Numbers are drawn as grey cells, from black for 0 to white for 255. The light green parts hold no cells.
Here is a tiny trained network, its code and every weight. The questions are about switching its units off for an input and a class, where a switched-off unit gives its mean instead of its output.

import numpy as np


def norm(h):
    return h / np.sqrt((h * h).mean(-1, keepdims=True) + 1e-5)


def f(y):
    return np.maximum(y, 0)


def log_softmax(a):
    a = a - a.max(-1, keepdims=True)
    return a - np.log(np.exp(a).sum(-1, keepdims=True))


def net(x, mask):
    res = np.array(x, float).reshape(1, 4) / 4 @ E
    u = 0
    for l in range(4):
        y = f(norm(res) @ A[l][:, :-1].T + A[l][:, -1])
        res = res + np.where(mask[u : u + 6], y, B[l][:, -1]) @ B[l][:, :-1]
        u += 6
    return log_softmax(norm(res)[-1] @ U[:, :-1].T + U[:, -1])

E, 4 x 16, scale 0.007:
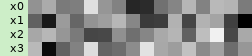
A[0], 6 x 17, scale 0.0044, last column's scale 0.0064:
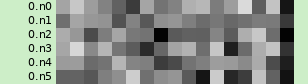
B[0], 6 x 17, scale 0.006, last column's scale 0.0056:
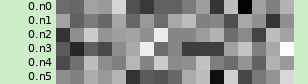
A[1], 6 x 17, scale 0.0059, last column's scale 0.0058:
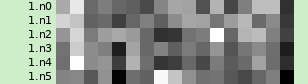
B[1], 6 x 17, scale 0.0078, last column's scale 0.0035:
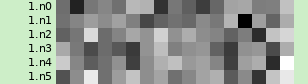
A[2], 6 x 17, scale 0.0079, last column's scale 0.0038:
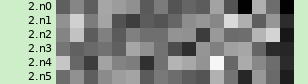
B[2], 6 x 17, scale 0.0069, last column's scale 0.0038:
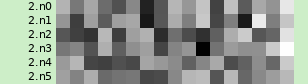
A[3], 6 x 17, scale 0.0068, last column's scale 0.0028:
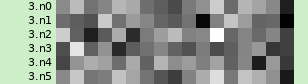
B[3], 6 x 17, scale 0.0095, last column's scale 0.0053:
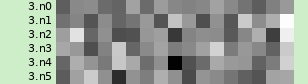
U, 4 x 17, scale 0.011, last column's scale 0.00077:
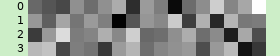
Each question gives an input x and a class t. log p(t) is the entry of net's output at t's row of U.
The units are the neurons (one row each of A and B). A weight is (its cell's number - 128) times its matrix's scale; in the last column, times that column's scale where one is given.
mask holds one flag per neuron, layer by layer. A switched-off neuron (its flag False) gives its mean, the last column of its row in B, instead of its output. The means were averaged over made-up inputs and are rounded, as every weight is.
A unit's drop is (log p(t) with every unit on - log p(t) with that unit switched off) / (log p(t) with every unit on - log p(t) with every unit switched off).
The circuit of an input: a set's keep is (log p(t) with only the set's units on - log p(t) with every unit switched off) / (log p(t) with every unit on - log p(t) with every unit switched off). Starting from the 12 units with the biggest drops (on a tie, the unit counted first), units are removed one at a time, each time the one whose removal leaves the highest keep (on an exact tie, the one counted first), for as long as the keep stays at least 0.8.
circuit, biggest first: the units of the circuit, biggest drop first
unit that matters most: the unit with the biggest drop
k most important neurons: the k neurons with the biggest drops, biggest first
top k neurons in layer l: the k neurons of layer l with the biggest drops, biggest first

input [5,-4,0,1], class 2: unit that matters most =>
0.n2
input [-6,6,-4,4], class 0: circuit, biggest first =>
(2.n3, 1.n2)
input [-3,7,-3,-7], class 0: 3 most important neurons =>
(2.n3, 3.n1, 3.n2)
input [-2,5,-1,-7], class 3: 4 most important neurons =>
(0.n3, 1.n4, 3.n3, 1.n3)
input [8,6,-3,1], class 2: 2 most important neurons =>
(0.n3, 1.n2)
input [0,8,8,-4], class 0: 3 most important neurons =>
(2.n3, 0.n5, 3.n1)
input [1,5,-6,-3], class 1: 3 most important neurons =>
(2.n0, 0.n3, 2.n5)
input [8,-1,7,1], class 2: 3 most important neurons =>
(1.n2, 0.n5, 0.n2)
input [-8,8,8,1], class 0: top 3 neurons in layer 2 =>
(2.n3, 2.n0, 2.n5)
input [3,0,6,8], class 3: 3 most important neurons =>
(2.n4, 3.n2, 0.n5)
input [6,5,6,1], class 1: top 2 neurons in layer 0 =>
(0.n3, 0.n0)
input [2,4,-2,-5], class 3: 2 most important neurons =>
(0.n3, 1.n4)
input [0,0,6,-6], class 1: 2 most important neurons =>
(2.n1, 0.n0)
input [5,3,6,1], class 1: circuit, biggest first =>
(2.n1)
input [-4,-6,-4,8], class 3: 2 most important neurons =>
(3.n2, 2.n4)
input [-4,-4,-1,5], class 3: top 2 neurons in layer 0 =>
(0.n3, 0.n2)
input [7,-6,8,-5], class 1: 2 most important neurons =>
(2.n1, 0.n0)
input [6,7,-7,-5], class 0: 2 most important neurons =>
(2.n3, 0.n0)
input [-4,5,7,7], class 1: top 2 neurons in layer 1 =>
(1.n4, 1.n1)
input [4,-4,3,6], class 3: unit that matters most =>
3.n2
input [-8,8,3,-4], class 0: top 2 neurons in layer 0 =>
(0.n2, 0.n4)
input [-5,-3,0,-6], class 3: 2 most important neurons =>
(1.n3, 1.n4)
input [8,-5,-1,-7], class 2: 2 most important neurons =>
(1.n2, 0.n2)
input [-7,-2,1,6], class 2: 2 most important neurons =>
(1.n5, 1.n4)
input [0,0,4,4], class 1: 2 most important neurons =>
(2.n1, 1.n4)
